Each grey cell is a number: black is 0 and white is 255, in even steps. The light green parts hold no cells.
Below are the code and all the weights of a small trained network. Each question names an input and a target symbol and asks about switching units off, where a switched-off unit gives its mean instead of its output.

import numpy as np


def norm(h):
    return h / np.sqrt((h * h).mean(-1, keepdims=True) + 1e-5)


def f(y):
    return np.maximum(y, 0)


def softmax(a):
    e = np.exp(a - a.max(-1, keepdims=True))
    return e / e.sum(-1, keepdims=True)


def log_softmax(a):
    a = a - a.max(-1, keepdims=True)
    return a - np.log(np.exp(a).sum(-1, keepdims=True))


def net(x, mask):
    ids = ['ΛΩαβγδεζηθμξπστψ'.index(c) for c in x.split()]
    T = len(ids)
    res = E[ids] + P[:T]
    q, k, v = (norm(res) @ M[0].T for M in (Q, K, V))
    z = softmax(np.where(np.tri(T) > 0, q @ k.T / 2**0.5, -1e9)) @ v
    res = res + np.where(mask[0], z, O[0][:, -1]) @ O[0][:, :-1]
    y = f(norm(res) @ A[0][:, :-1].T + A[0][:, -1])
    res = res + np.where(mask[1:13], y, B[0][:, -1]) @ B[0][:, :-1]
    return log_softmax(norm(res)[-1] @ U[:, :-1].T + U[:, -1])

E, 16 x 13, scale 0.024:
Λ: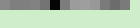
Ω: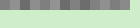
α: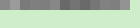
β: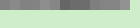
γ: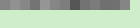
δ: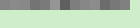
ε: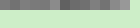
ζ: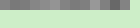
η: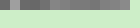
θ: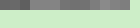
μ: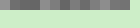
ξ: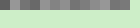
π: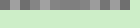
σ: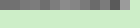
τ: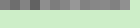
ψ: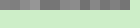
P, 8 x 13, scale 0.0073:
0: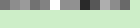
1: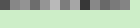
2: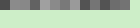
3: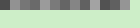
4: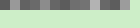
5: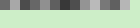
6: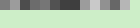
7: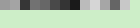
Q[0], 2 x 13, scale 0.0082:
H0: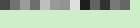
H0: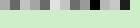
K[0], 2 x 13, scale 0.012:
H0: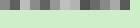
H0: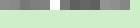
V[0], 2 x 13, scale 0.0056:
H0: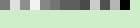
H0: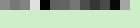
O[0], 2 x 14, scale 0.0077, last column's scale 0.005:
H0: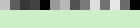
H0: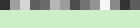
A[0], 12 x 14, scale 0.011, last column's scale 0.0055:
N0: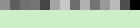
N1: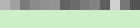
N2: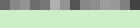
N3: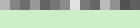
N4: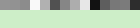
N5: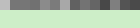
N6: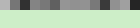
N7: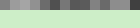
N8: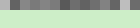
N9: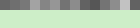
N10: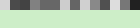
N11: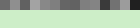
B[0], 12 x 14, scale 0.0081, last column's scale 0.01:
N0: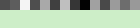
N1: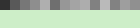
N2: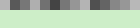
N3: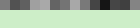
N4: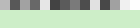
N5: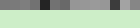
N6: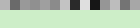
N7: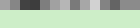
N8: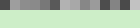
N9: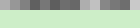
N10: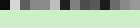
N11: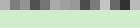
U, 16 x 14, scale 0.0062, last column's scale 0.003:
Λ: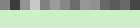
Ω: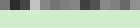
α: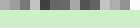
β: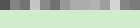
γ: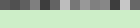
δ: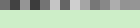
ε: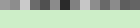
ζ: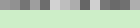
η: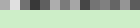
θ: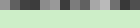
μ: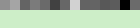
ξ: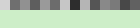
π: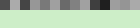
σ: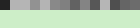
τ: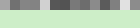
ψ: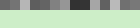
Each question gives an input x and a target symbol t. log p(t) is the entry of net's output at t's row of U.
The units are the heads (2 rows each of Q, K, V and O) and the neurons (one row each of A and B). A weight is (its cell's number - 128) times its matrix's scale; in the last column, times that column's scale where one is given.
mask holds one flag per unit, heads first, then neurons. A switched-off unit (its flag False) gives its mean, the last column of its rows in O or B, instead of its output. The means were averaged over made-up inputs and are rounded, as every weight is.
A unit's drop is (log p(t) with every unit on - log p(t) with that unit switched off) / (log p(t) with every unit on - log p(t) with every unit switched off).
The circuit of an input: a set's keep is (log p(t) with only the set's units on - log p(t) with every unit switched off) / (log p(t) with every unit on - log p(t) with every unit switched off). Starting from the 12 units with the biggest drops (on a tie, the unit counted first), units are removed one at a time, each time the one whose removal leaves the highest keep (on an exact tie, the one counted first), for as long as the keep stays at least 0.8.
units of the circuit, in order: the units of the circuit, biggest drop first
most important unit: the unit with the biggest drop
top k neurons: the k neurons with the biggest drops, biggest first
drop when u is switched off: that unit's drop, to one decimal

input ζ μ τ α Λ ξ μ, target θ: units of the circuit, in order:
H0, N4
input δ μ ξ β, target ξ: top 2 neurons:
N6, N11
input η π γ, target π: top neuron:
N10
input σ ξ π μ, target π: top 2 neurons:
N10, N6
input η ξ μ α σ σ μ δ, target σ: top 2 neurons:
N4, N9
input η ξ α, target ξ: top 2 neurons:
N6, N11
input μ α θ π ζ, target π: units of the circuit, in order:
H0, N10
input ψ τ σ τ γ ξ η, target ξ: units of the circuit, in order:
H0, N6, N11
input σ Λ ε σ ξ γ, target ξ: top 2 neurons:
N4, N2
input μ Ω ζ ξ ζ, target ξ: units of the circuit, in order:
N6, H0
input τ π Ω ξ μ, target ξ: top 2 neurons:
N6, N4
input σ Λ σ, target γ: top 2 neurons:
N4, N11
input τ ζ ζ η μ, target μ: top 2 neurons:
N4, N8
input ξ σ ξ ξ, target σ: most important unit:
N4
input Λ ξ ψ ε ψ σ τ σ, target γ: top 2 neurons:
N4, N9
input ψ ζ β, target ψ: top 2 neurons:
N0, N4
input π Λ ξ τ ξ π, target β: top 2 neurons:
N4, N1
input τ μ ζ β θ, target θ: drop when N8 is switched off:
0.1
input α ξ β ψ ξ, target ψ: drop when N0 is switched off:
0.3
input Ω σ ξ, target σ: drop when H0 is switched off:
0.2
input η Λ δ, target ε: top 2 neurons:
N4, N2
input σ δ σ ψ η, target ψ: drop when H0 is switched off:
1.4
